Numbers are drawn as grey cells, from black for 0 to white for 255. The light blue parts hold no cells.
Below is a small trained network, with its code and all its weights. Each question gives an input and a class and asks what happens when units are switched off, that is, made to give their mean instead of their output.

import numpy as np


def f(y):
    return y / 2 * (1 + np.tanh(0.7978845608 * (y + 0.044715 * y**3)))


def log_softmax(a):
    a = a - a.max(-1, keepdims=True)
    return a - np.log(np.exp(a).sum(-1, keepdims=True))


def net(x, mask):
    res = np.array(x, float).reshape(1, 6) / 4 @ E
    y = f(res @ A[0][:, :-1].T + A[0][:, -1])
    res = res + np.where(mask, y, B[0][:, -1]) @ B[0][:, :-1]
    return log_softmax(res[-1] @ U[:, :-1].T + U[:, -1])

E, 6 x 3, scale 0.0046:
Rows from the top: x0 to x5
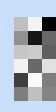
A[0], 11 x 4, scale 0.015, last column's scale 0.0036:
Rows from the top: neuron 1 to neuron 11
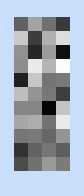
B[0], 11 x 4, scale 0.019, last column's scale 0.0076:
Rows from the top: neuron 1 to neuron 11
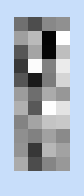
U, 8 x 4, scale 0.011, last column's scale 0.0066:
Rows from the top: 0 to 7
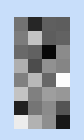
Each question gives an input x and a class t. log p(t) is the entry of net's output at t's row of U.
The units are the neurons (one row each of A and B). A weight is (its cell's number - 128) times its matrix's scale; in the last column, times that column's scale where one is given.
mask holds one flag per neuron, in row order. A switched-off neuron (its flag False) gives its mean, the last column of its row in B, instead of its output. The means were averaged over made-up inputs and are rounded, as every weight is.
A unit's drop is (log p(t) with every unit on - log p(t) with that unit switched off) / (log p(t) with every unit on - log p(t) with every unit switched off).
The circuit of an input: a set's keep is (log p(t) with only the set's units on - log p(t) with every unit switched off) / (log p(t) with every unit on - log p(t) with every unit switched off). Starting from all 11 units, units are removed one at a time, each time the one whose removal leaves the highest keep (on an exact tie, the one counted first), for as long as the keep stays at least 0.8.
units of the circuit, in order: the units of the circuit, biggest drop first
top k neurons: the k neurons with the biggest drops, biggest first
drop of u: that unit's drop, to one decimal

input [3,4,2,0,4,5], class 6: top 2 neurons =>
(neuron 2; neuron 4)
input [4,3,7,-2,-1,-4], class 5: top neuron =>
(neuron 2)
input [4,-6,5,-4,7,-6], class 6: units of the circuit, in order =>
(neuron 5; neuron 4)
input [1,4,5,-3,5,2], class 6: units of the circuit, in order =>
(neuron 2; neuron 5)
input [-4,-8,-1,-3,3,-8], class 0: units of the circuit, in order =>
(neuron 5; neuron 11)
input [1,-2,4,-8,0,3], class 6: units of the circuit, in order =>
(neuron 5; neuron 2)
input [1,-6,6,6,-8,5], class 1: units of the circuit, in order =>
(neuron 4; neuron 2)
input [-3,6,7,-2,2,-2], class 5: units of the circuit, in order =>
(neuron 4; neuron 3)
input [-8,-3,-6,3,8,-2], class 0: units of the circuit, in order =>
(neuron 11; neuron 8; neuron 5)
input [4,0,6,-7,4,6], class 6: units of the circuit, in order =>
(neuron 4; neuron 5)
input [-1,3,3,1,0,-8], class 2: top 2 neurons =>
(neuron 4; neuron 7)
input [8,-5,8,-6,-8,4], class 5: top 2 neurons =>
(neuron 7; neuron 2)
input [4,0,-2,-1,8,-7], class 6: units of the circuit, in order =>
(neuron 5; neuron 2)
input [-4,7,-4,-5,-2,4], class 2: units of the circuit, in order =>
(neuron 3)
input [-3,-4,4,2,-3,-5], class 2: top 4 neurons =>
(neuron 7; neuron 4; neuron 2; neuron 8)
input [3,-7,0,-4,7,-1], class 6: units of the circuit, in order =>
(neuron 5; neuron 4)
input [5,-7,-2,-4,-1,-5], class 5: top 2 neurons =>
(neuron 7; neuron 3)
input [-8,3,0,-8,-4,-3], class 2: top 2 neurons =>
(neuron 3; neuron 7)
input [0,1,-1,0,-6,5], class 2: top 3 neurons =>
(neuron 4; neuron 7; neuron 8)
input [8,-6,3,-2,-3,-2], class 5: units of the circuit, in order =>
(neuron 7)
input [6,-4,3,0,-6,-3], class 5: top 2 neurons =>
(neuron 2; neuron 7)
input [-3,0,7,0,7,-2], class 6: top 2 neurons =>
(neuron 2; neuron 5)
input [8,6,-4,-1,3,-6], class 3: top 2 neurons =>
(neuron 4; neuron 2)
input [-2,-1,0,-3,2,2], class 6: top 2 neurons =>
(neuron 2; neuron 7)
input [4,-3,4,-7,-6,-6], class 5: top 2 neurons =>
(neuron 7; neuron 5)
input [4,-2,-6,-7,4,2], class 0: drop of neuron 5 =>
0.6
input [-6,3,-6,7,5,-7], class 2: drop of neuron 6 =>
0.0
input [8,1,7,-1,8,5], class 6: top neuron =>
(neuron 4)
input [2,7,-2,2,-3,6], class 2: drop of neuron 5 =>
-0.1
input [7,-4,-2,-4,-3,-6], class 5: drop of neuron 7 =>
0.2
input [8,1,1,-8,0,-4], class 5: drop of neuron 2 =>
-0.1
